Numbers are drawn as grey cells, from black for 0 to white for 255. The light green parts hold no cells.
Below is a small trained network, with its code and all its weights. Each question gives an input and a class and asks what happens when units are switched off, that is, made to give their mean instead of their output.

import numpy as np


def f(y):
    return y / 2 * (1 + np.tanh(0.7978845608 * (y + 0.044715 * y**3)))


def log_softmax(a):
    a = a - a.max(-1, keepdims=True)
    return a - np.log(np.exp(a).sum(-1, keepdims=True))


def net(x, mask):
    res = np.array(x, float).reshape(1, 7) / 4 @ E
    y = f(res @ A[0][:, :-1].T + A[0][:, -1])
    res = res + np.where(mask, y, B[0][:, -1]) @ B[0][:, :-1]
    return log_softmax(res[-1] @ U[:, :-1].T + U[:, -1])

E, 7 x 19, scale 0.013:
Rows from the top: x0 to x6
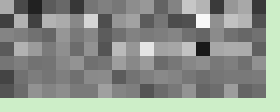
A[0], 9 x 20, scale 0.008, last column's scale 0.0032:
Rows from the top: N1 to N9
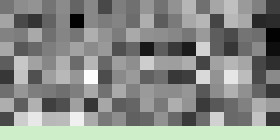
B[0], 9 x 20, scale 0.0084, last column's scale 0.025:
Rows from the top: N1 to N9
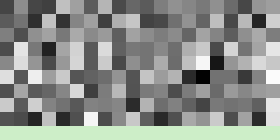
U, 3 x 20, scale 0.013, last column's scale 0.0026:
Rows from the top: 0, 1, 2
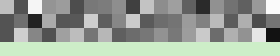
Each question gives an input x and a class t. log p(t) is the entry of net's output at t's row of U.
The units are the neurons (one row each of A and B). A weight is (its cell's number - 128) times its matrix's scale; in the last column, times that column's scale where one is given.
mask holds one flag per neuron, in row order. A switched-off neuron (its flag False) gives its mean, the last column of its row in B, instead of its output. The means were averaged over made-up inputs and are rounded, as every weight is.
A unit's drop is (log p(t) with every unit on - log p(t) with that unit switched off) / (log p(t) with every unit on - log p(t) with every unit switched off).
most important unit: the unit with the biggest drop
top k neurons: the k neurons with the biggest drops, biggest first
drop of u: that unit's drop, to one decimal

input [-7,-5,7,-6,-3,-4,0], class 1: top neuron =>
N9
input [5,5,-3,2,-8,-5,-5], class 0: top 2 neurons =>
N6, N9
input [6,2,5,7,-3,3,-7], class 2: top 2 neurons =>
N5, N9
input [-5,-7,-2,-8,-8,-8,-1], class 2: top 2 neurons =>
N4, N6
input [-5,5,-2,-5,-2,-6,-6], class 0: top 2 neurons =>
N6, N2
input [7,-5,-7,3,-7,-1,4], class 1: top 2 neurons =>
N2, N6
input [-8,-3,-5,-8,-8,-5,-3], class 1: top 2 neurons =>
N9, N5
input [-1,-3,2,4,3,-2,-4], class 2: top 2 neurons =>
N6, N5
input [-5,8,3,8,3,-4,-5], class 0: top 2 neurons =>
N6, N4
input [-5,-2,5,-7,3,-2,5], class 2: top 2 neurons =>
N4, N2
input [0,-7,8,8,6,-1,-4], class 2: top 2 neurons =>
N5, N6
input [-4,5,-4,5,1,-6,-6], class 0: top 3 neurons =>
N6, N4, N2
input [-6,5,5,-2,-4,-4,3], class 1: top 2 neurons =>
N9, N8
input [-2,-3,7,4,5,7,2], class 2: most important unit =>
N6
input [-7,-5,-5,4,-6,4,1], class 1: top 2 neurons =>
N9, N6
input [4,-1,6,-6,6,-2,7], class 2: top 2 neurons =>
N4, N9
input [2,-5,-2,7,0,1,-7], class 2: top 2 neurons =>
N5, N6
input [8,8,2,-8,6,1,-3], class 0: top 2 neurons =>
N6, N9
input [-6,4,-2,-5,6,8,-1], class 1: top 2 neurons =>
N9, N5
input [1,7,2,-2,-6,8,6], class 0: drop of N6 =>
1.0
